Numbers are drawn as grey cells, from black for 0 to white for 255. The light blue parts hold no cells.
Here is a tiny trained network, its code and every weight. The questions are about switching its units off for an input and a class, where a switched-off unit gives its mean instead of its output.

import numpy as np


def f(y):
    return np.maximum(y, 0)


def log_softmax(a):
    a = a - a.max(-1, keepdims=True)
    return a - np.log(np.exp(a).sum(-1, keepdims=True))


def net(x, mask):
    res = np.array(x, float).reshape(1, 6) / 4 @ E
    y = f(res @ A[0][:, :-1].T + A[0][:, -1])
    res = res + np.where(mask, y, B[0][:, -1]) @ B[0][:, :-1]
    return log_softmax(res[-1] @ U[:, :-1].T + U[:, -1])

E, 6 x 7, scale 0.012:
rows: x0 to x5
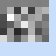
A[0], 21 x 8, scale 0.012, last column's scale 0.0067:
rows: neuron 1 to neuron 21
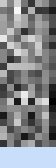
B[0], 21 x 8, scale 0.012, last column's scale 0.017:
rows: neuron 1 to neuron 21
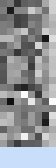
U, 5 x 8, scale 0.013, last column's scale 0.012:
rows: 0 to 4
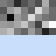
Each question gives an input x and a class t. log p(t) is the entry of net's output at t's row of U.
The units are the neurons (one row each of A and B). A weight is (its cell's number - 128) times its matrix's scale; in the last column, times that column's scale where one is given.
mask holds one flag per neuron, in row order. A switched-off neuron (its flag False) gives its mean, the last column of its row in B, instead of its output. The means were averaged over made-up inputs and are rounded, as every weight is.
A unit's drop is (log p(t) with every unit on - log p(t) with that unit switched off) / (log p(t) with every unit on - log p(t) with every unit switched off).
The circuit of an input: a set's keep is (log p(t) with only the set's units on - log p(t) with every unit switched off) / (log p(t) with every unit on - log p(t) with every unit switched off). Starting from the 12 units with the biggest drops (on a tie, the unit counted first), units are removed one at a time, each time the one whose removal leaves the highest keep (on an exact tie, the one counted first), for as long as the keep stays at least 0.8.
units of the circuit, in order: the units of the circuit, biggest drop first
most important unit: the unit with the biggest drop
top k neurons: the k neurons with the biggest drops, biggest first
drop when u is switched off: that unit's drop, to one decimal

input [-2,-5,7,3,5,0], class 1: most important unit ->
neuron 10
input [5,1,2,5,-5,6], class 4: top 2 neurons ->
neuron 6; neuron 20
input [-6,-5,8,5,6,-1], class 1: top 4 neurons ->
neuron 10; neuron 7; neuron 8; neuron 1
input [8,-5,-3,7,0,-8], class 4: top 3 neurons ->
neuron 18; neuron 17; neuron 20
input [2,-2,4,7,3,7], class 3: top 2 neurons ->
neuron 14; neuron 10
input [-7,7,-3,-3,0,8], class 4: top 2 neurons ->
neuron 6; neuron 2
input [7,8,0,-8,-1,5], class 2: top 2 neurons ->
neuron 15; neuron 14
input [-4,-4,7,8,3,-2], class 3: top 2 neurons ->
neuron 14; neuron 11
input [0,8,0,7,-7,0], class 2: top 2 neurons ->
neuron 15; neuron 13
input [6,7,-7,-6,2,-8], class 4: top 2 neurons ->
neuron 17; neuron 18
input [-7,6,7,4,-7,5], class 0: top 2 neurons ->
neuron 8; neuron 4
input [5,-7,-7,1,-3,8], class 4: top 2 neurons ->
neuron 6; neuron 15
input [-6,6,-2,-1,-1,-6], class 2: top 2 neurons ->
neuron 15; neuron 6
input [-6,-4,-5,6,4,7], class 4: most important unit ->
neuron 6
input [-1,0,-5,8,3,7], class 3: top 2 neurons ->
neuron 14; neuron 17
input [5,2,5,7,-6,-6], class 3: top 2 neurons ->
neuron 14; neuron 10
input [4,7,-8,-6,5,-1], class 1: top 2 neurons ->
neuron 11; neuron 9
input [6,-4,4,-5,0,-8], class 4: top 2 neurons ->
neuron 18; neuron 17
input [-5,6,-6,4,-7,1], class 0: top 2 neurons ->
neuron 8; neuron 3
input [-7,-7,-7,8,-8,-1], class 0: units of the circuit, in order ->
neuron 8
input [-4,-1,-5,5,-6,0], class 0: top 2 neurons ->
neuron 8; neuron 3
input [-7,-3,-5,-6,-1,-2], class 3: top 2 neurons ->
neuron 20; neuron 7
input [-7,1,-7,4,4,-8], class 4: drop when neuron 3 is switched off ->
0.0
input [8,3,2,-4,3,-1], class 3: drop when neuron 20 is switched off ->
0.1
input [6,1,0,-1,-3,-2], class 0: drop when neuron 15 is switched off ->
0.1
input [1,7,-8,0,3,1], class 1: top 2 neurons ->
neuron 9; neuron 11
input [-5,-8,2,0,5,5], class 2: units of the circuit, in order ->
neuron 2
